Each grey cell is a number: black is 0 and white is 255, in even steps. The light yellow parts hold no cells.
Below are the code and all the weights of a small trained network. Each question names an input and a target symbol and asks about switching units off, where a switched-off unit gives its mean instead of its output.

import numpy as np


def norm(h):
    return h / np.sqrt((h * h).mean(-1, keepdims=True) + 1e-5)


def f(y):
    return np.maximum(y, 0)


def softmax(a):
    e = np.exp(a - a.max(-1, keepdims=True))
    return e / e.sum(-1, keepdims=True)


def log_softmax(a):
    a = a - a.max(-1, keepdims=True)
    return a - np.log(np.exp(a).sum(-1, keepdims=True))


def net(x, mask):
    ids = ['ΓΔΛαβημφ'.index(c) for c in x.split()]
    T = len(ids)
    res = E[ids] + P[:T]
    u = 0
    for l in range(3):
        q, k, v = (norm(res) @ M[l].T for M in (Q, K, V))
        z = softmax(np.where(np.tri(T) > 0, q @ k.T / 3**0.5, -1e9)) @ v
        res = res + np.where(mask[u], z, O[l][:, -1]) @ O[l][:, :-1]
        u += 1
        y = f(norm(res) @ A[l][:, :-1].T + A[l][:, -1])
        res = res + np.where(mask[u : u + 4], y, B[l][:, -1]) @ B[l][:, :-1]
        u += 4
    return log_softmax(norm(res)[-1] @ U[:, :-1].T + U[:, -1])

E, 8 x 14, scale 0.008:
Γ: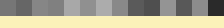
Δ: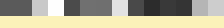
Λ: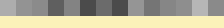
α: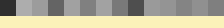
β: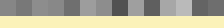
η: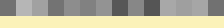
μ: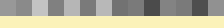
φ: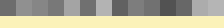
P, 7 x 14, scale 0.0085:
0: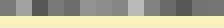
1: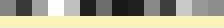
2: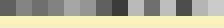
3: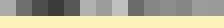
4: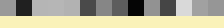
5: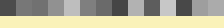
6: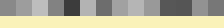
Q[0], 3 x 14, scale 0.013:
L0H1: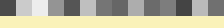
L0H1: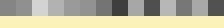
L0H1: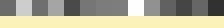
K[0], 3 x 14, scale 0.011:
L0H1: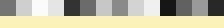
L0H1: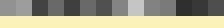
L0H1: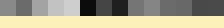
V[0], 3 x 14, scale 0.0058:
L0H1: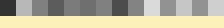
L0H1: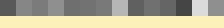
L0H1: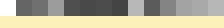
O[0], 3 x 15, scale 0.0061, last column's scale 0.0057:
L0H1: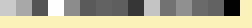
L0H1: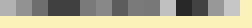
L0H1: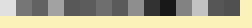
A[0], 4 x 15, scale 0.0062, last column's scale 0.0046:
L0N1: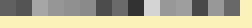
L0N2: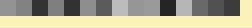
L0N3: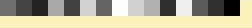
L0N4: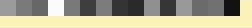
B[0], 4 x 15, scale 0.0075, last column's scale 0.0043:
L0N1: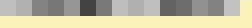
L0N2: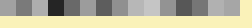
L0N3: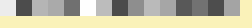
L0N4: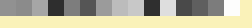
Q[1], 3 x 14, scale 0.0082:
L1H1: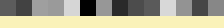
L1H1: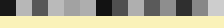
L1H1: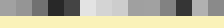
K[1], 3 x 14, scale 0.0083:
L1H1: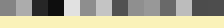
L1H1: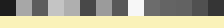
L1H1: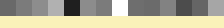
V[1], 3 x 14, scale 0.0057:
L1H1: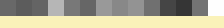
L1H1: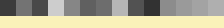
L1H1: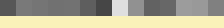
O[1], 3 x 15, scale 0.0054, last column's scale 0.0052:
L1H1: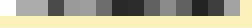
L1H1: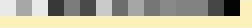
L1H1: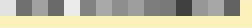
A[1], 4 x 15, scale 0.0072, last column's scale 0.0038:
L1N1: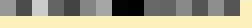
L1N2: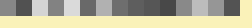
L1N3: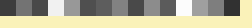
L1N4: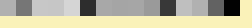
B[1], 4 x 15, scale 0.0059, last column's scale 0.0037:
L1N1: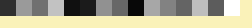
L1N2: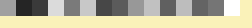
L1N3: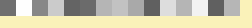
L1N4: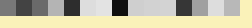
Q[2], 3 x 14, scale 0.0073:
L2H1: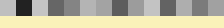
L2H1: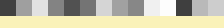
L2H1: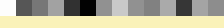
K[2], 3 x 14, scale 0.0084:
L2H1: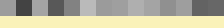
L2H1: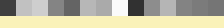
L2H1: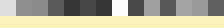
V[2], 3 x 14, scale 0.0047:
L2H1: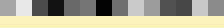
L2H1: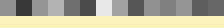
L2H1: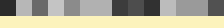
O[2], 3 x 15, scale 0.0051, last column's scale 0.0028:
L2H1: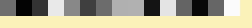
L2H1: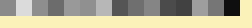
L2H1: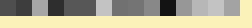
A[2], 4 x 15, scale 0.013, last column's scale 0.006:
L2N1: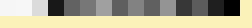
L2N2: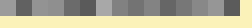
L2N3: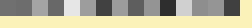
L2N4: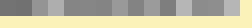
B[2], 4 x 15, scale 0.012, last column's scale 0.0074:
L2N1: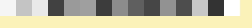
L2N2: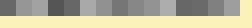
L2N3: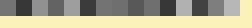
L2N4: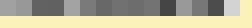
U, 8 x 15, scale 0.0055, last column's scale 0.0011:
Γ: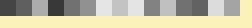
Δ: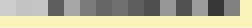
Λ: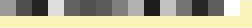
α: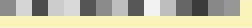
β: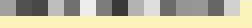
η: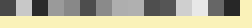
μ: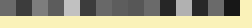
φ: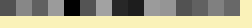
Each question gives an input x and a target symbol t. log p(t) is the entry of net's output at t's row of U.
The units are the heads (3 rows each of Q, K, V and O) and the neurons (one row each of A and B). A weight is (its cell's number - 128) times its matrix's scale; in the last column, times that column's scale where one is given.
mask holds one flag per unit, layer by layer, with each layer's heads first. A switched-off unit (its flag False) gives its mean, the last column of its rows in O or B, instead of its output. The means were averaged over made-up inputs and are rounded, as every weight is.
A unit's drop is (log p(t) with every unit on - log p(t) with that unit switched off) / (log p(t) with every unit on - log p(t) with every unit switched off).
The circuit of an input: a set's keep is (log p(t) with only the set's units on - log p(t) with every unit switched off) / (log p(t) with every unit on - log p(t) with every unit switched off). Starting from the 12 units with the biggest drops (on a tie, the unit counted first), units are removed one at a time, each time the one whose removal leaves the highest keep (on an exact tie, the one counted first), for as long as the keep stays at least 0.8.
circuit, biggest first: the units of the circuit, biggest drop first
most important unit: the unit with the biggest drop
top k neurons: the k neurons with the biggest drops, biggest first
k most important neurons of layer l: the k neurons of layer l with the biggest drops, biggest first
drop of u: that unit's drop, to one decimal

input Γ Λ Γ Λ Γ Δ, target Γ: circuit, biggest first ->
(L0H1)
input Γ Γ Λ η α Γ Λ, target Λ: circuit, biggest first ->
(L0H1; L2H1)
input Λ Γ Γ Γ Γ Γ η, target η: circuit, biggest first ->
(L1H1; L0N4; L0H1; L1N3)
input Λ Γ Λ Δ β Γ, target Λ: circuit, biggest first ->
(L0H1; L2H1)
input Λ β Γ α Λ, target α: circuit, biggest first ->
(L0H1; L0N1)
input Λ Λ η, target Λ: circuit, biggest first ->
(L0H1; L2H1; L2N1)
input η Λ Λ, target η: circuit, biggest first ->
(L0H1; L1H1; L1N3)
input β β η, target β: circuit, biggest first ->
(L0H1; L1N4; L1H1; L1N2)
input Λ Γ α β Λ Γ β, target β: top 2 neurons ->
(L0N3; L2N1)
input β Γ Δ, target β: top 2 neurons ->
(L1N4; L1N2)
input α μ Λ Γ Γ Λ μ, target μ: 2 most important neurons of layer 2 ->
(L2N3; L2N1)
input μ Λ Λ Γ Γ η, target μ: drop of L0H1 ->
0.6
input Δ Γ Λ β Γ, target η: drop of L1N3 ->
0.4
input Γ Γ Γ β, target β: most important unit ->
L0N3
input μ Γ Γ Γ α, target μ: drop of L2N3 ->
0.1
